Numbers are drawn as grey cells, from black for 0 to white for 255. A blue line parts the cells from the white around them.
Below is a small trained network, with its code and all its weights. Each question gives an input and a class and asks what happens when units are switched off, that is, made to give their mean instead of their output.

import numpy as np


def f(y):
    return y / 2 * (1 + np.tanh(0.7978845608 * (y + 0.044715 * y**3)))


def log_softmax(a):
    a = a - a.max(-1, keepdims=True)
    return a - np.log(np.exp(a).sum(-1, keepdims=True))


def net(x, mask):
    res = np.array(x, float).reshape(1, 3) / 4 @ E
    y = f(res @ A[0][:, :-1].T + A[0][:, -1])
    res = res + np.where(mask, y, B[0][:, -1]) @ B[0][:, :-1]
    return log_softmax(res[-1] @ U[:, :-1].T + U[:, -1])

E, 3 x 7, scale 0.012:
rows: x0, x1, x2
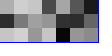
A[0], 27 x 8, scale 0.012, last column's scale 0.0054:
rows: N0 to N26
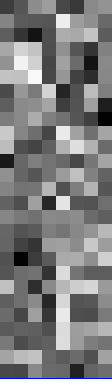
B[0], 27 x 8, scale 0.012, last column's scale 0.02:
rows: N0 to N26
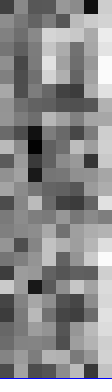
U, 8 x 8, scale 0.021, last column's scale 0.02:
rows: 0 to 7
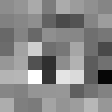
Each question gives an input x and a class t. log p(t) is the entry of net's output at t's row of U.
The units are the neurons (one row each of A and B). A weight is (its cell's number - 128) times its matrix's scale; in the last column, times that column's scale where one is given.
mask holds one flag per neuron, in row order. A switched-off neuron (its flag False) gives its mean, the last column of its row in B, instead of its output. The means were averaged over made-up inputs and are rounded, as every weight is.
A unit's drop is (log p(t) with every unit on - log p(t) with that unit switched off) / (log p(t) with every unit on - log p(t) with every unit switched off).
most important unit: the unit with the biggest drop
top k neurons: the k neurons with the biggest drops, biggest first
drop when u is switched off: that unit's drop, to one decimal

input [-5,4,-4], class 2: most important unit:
N0
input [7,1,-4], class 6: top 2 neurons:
[N4; N5]
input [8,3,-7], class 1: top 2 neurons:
[N14; N22]
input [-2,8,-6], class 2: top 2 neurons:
[N26; N11]
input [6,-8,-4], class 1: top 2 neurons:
[N14; N22]
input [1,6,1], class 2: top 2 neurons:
[N20; N10]
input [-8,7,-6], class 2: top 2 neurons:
[N0; N11]
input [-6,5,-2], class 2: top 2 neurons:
[N0; N11]
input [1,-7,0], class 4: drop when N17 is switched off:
0.2
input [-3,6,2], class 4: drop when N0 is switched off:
0.2
